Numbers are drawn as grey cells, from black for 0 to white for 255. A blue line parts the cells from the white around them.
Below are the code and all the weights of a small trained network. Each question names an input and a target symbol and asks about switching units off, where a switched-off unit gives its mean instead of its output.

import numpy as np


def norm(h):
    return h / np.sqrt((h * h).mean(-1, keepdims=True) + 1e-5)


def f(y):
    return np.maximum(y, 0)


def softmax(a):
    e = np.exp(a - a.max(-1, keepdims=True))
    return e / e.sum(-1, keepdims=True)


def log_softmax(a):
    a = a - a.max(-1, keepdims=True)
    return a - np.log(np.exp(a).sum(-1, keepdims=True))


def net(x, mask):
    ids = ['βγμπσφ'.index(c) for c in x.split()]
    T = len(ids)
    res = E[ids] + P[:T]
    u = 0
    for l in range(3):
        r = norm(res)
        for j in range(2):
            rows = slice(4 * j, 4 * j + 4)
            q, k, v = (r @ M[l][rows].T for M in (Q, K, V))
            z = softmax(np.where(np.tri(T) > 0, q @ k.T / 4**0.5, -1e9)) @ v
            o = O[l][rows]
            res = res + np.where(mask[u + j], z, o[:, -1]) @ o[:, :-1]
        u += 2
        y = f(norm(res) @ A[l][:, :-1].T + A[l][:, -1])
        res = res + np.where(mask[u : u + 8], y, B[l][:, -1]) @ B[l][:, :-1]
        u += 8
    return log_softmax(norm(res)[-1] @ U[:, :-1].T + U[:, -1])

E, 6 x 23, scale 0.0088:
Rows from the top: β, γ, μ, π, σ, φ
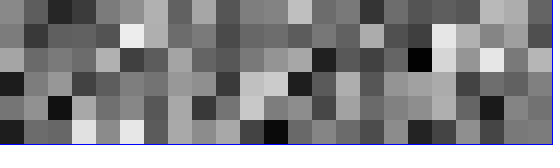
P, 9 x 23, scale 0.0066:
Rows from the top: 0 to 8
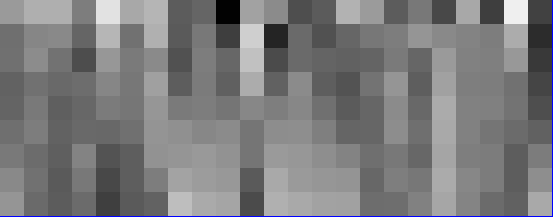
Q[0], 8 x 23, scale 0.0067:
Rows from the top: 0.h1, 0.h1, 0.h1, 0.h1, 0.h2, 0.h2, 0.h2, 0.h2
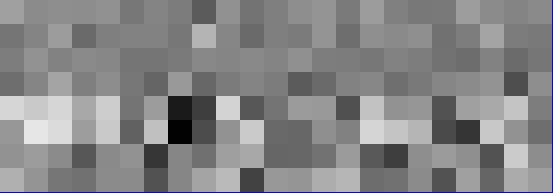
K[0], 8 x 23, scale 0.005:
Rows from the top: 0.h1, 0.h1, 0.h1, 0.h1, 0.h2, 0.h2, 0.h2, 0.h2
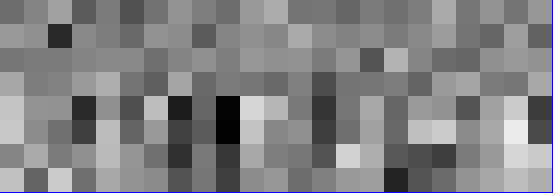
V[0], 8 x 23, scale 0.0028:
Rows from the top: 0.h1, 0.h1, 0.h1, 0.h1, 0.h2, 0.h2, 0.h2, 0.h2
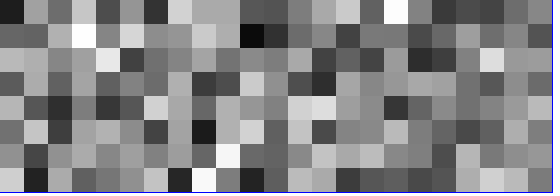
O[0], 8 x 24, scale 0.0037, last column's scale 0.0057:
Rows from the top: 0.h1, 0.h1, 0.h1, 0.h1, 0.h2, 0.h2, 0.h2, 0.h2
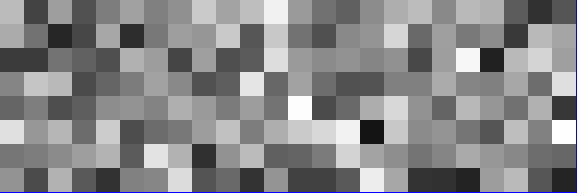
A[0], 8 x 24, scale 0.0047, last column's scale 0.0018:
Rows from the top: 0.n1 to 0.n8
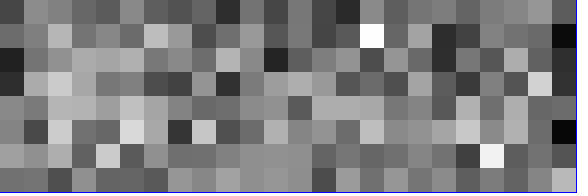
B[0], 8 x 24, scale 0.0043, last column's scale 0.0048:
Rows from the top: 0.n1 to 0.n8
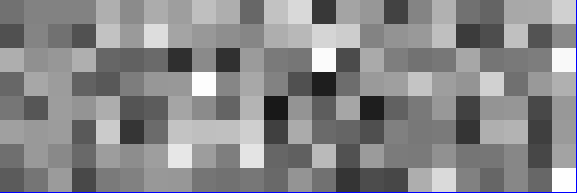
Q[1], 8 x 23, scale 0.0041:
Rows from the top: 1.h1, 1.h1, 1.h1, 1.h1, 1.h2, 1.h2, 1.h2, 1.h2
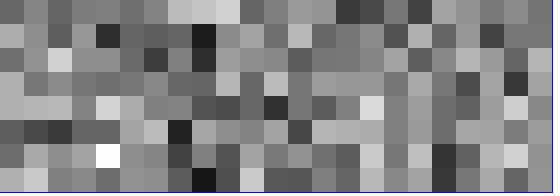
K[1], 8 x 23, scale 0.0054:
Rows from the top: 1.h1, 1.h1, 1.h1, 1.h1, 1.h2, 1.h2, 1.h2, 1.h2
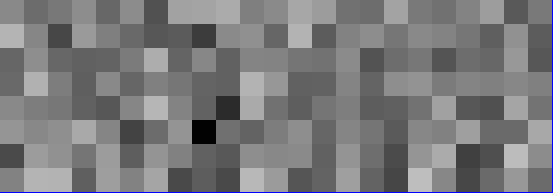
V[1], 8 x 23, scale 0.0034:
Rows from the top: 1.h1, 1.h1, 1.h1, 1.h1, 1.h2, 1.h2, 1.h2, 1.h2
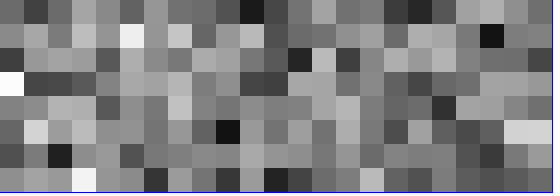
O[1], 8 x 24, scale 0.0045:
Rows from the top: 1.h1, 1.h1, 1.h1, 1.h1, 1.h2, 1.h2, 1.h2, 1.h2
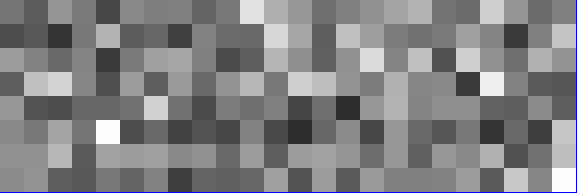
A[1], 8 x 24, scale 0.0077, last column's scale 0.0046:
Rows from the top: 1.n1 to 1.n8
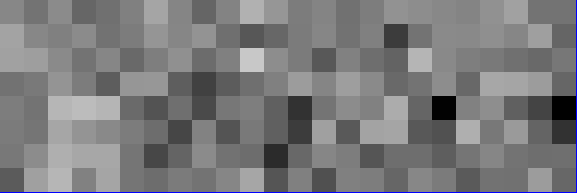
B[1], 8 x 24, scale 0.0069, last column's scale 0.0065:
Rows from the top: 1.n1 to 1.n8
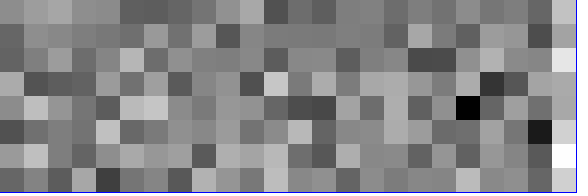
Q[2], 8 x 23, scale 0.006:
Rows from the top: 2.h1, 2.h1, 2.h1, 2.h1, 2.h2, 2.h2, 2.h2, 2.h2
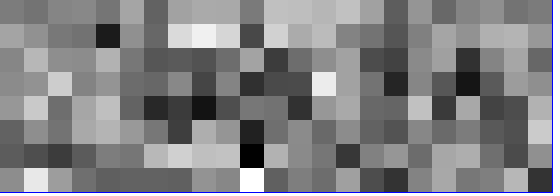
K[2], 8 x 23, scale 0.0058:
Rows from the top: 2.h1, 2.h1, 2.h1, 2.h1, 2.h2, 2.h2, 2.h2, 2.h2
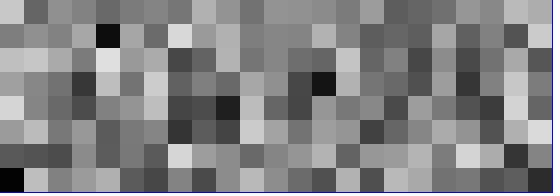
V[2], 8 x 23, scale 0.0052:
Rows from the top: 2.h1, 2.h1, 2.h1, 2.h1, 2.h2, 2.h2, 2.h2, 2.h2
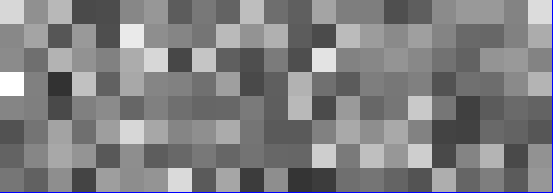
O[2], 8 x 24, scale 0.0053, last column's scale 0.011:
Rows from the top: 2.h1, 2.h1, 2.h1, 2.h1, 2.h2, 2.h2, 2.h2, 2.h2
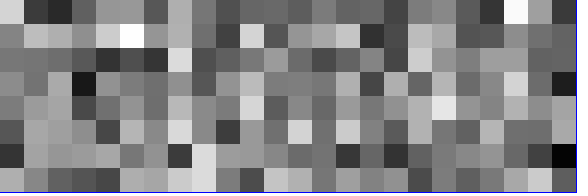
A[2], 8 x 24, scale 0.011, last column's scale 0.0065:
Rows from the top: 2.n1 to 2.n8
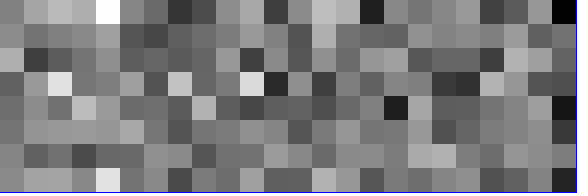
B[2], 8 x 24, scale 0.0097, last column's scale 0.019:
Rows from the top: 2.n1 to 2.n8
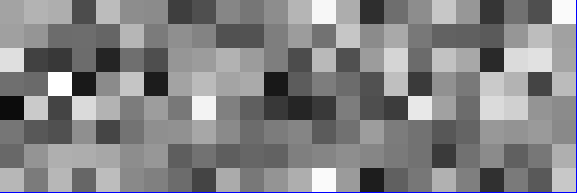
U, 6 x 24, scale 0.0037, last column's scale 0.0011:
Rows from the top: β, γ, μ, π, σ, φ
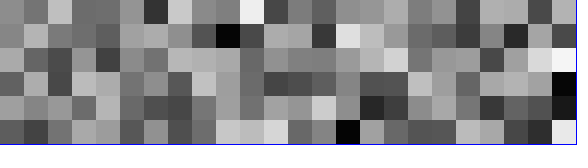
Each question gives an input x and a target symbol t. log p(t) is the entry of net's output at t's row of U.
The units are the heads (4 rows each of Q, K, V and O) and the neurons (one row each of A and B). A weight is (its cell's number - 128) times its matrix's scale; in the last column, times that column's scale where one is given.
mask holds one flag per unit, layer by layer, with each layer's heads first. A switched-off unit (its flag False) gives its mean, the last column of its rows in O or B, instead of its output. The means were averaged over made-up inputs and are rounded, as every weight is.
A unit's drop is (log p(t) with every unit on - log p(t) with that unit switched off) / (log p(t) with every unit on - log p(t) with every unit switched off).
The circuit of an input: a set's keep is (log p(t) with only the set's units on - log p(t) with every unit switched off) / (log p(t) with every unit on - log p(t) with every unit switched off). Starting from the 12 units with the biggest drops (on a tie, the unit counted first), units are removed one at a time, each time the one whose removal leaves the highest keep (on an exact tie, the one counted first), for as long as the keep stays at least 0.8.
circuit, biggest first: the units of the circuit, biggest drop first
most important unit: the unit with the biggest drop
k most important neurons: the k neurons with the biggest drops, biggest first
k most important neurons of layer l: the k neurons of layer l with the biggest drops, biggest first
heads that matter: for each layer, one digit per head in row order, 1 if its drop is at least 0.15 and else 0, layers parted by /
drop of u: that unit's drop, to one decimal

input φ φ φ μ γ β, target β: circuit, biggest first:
(2.n1 2.n8)
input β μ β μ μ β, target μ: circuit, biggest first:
(2.h2 2.n3)
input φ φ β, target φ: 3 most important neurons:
(1.n6 0.n3 2.n1)
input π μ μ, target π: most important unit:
0.h1
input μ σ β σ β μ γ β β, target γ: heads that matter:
01 / 01 / 01
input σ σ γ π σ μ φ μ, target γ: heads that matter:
11 / 01 / 00
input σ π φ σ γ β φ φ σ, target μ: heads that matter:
10 / 11 / 11
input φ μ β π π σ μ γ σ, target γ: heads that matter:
11 / 00 / 00
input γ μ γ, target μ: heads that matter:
01 / 00 / 01
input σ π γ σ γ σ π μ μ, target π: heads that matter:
11 / 00 / 00
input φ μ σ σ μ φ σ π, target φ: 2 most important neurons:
(1.n6 0.n3)
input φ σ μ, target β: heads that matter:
00 / 00 / 01
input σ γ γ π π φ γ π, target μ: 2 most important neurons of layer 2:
(2.n3 2.n1)
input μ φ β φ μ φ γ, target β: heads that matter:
00 / 11 / 11
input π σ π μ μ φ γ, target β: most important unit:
0.n6
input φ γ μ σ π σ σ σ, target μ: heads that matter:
00 / 10 / 01
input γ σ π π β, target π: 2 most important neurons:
(2.n5 0.n4)
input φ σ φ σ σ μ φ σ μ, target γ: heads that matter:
10 / 11 / 10
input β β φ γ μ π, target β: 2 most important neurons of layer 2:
(2.n4 2.n1)
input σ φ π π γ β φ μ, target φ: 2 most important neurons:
(1.n6 0.n3)
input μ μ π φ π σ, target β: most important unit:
1.n6
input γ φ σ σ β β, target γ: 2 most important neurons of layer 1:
(1.n6 1.n1)
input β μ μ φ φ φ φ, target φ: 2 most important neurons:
(2.n1 0.n3)
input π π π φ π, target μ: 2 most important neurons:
(1.n5 2.n3)
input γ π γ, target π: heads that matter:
01 / 00 / 00
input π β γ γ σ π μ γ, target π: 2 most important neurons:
(1.n2 2.n5)
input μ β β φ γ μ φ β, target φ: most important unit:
1.n6
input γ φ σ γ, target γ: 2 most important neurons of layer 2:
(2.n1 2.n4)
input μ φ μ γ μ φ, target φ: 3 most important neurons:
(1.n6 0.n3 2.n1)
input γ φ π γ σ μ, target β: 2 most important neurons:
(0.n7 1.n6)
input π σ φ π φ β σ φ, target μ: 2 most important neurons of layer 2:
(2.n1 2.n2)
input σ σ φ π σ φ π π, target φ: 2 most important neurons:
(0.n3 1.n6)
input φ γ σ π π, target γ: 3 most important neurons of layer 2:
(2.n1 2.n4 2.n8)
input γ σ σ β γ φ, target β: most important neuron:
(2.n4)
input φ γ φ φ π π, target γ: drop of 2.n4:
0.4
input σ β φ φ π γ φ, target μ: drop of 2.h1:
0.7
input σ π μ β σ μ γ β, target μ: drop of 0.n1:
0.0
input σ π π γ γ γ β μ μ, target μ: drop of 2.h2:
0.5
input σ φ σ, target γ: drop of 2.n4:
0.2
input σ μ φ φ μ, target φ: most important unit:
0.h1
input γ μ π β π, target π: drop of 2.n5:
0.1
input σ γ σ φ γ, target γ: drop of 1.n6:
1.0
